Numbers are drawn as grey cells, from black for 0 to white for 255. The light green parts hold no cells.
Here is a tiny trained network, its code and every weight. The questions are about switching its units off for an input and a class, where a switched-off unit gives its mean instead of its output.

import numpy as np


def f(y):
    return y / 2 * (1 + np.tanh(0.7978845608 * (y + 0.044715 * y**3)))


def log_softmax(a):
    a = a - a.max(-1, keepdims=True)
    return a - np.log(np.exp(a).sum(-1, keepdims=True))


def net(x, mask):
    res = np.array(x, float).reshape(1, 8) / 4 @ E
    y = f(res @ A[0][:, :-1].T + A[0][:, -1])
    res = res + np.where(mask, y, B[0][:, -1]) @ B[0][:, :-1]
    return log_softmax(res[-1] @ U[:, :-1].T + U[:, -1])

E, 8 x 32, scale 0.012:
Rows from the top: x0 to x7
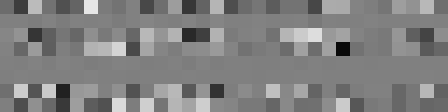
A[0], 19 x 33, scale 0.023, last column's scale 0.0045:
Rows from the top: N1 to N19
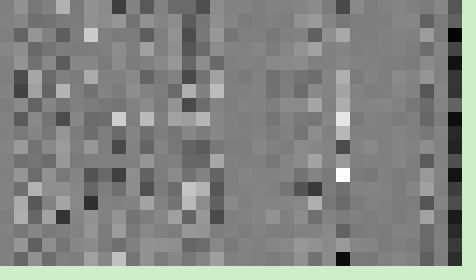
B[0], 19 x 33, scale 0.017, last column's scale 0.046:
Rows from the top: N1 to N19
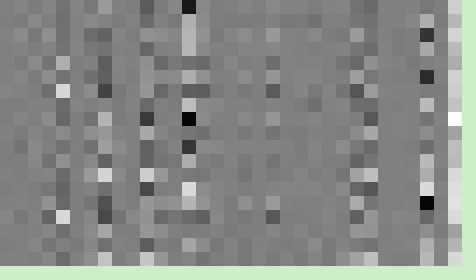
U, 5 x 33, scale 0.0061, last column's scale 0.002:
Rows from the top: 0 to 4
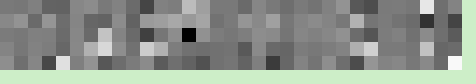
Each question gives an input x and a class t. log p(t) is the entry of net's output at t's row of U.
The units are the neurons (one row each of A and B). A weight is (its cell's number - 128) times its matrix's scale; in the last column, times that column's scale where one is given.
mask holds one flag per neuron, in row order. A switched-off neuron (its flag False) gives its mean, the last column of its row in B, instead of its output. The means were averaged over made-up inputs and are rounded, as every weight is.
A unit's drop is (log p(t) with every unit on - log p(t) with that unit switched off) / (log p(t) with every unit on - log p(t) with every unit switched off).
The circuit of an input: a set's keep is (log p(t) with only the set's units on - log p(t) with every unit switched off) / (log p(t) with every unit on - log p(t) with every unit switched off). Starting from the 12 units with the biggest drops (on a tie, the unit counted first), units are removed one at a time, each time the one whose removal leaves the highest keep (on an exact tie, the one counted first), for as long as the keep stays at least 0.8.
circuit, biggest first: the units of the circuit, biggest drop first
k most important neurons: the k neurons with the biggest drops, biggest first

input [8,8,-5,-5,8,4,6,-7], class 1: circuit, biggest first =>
(N3)
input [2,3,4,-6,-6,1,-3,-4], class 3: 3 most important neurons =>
(N13 N9 N14)
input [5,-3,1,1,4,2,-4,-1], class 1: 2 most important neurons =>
(N6 N16)
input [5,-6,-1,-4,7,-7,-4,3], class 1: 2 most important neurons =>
(N6 N19)
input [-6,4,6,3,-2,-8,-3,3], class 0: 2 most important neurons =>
(N12 N6)
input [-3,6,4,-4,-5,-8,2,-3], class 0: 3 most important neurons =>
(N9 N19 N8)
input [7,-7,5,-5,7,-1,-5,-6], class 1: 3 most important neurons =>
(N6 N3 N9)
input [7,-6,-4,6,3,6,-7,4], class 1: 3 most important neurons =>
(N6 N3 N16)
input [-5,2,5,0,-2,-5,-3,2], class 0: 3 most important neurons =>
(N12 N6 N3)
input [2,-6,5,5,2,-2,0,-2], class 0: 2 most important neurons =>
(N13 N2)
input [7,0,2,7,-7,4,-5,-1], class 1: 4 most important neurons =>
(N6 N3 N13 N10)
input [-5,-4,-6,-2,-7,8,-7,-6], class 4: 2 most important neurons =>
(N7 N9)
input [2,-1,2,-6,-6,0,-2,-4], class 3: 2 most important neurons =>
(N13 N9)
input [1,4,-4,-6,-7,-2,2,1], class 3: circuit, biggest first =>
(N13)
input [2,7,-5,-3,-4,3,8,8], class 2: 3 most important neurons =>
(N9 N7 N12)
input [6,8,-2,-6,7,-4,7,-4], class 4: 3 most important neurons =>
(N16 N15 N19)
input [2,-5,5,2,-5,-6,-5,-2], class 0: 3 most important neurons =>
(N16 N12 N2)
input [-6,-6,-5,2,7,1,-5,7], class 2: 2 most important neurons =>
(N9 N3)
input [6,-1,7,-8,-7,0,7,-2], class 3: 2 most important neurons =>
(N13 N14)
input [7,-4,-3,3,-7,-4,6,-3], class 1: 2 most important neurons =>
(N3 N7)
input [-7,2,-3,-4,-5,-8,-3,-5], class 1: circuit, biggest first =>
(N15)
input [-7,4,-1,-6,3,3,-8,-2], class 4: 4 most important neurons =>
(N7 N3 N6 N10)
